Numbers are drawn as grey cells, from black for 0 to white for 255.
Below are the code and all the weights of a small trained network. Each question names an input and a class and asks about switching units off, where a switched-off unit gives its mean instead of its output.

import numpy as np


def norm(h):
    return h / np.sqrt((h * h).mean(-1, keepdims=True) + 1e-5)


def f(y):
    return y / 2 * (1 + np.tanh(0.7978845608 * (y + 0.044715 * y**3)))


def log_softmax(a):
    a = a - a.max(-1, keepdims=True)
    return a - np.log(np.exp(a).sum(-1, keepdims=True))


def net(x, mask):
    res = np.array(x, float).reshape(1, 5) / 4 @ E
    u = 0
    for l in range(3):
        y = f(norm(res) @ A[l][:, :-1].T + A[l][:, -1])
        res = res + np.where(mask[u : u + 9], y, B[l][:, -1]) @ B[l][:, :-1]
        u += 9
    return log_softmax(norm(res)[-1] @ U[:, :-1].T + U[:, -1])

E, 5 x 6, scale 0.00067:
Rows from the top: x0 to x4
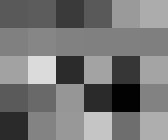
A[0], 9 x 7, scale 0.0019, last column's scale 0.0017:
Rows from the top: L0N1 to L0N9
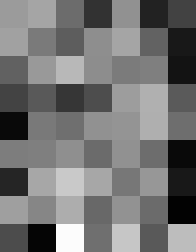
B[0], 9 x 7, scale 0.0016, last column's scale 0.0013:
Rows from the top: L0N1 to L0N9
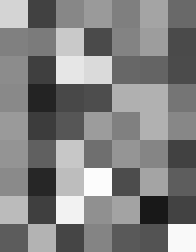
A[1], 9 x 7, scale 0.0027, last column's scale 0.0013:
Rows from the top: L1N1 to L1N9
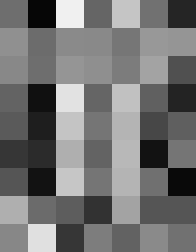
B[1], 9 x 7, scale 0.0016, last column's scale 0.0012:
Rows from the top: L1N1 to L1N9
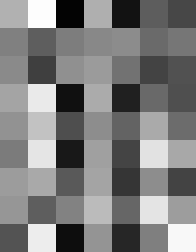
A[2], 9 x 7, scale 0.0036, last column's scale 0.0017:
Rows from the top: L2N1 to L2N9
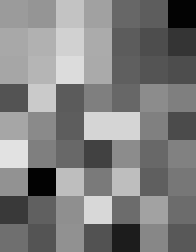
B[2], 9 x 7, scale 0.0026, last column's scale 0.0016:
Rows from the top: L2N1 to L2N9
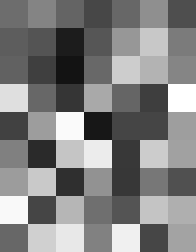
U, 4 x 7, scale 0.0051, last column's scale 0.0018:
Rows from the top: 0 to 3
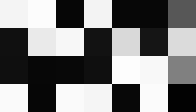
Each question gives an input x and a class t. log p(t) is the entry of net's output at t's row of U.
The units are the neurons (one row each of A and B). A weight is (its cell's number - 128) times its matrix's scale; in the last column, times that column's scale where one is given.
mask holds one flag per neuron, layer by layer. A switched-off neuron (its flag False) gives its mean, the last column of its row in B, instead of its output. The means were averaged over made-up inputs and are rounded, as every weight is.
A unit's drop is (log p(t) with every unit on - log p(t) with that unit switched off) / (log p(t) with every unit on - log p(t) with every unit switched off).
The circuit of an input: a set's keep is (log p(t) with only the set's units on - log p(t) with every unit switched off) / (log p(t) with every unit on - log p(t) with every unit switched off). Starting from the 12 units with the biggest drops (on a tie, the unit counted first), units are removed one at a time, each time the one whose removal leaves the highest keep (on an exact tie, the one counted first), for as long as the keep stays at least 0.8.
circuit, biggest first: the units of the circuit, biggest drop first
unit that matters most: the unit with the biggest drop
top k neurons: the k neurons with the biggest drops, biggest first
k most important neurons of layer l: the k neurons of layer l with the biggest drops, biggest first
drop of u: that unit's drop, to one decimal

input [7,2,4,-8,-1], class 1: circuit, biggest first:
(L2N5)
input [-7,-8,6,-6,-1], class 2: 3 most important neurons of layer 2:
(L2N3, L2N2, L2N9)
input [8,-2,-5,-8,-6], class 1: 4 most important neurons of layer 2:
(L2N5, L2N3, L2N2, L2N8)
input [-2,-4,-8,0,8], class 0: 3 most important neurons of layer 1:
(L1N1, L1N4, L1N6)
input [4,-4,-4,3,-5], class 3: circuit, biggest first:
(L2N6, L2N3)
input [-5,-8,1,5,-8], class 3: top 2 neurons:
(L2N6, L2N5)
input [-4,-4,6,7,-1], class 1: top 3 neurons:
(L2N9, L1N6, L0N9)
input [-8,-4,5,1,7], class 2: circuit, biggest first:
(L2N3, L2N2, L1N6)
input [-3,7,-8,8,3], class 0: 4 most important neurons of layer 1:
(L1N6, L1N1, L1N4, L1N5)
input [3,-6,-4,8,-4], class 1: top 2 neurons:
(L2N9, L2N8)
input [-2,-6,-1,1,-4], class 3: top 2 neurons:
(L2N6, L0N1)
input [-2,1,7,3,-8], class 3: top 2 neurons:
(L2N6, L0N9)
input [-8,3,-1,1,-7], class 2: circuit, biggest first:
(L2N3, L2N2)
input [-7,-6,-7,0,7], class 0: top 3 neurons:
(L1N6, L1N1, L1N4)
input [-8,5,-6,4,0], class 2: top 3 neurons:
(L2N3, L2N2, L1N9)
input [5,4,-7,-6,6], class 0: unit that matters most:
L1N1
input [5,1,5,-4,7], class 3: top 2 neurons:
(L2N8, L0N9)
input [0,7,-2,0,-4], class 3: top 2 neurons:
(L2N6, L0N1)
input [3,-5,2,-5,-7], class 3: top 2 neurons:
(L2N6, L2N9)
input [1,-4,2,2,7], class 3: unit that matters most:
L2N8
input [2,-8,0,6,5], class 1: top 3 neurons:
(L2N9, L2N6, L1N8)
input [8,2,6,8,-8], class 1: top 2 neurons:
(L2N9, L2N3)
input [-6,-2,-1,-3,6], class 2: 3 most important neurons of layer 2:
(L2N3, L2N2, L2N6)
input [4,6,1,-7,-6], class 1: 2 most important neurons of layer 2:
(L2N5, L2N8)
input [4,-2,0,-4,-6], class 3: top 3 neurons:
(L2N6, L2N9, L2N3)
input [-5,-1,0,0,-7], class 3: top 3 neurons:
(L2N6, L0N1, L0N7)
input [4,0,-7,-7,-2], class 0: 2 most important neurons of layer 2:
(L2N9, L2N4)
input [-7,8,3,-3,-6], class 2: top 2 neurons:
(L2N3, L2N2)
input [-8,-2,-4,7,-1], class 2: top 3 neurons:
(L2N3, L2N2, L2N5)
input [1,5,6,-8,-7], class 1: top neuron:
(L2N5)
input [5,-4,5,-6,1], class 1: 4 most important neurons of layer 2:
(L2N5, L2N3, L2N2, L2N7)
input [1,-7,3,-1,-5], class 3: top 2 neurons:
(L2N6, L0N9)
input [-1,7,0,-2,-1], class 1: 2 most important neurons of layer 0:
(L0N9, L0N8)
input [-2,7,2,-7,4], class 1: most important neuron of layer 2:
(L2N5)
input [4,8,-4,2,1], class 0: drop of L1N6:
0.2
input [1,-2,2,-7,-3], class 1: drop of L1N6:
0.0
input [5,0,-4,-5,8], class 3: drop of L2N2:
0.1
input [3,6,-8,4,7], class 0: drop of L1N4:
0.1
